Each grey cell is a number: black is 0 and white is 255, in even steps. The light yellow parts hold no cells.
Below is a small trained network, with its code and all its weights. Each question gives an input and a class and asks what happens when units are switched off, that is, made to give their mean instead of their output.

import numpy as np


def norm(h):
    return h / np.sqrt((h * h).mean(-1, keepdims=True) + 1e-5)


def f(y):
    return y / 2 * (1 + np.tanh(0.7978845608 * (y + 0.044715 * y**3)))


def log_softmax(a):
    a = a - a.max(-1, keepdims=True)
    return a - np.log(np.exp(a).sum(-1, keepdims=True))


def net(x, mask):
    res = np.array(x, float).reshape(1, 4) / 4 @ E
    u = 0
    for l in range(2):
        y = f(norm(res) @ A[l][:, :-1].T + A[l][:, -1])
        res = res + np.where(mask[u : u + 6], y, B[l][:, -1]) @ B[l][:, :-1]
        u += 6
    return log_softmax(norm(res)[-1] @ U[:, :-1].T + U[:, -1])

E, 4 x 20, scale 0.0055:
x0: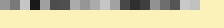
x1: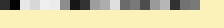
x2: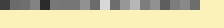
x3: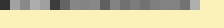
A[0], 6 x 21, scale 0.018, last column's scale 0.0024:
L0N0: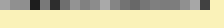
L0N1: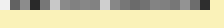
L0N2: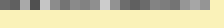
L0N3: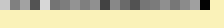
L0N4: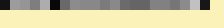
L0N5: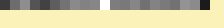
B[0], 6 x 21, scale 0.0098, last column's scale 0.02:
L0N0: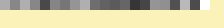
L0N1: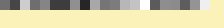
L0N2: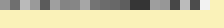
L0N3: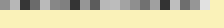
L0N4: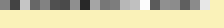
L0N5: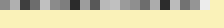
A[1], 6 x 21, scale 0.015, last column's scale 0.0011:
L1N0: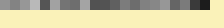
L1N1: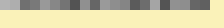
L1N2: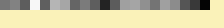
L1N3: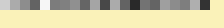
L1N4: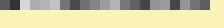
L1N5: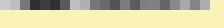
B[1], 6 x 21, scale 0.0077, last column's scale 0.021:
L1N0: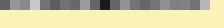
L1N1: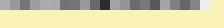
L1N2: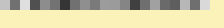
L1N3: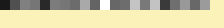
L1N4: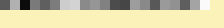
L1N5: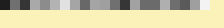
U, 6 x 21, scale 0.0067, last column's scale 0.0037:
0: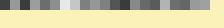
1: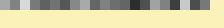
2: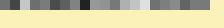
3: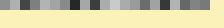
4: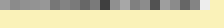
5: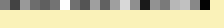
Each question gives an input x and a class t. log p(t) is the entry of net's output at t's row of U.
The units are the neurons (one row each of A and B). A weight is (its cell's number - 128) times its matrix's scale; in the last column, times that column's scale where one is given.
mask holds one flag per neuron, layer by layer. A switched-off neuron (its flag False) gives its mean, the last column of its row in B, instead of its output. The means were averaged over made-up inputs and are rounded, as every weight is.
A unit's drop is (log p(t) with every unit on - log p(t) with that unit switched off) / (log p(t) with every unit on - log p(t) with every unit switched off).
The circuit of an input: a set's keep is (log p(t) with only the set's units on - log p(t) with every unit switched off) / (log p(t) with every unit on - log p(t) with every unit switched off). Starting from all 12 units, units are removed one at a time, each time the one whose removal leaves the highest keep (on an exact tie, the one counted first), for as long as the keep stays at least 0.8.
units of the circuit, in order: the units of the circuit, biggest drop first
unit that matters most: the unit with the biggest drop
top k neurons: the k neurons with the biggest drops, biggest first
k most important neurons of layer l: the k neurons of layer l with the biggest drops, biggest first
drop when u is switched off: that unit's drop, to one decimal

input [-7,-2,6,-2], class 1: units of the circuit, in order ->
(L0N5, L0N1, L1N2)
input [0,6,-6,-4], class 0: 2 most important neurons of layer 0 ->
(L0N5, L0N2)
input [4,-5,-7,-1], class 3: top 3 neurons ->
(L0N3, L1N4, L0N2)
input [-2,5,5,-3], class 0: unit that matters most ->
L0N3
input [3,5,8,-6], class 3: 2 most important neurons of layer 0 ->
(L0N5, L0N4)
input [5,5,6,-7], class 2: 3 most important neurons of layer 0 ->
(L0N1, L0N3, L0N0)
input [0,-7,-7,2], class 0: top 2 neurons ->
(L1N5, L0N5)
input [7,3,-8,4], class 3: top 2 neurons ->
(L0N3, L1N2)
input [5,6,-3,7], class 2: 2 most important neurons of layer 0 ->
(L0N4, L0N0)
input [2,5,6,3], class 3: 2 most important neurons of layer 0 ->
(L0N5, L0N0)
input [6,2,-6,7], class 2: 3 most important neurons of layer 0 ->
(L0N4, L0N5, L0N3)
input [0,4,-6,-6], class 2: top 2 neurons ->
(L0N1, L0N5)
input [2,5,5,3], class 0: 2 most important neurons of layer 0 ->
(L0N2, L0N3)
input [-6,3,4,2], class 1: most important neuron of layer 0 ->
(L0N5)
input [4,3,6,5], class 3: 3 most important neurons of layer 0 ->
(L0N5, L0N1, L0N2)
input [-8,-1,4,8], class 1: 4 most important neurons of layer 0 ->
(L0N1, L0N5, L0N3, L0N4)
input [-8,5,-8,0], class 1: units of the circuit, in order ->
(L1N2, L0N5, L0N1)
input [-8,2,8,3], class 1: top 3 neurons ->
(L0N3, L0N1, L0N5)
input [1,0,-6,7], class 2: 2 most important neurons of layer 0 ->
(L0N4, L0N5)
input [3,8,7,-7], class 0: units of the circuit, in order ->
(L1N4)
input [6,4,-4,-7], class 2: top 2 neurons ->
(L0N1, L1N2)
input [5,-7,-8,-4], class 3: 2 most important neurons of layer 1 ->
(L1N4, L1N1)
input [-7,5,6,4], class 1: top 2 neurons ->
(L1N2, L0N5)
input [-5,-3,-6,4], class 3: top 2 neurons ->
(L0N0, L0N1)
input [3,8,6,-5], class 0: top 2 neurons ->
(L1N4, L0N2)
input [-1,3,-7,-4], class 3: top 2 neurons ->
(L0N3, L0N4)
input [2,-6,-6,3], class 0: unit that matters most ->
L1N5
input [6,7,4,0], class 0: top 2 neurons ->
(L1N4, L0N2)
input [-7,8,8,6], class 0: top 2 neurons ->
(L1N4, L0N3)
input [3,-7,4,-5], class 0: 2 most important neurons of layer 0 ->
(L0N0, L0N4)
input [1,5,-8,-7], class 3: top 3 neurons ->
(L0N3, L0N4, L0N2)
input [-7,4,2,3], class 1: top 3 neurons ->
(L1N2, L0N5, L0N1)
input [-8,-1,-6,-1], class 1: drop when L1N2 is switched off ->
0.2
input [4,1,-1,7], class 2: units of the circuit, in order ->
(L0N4)
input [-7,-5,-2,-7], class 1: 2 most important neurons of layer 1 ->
(L1N2, L1N4)
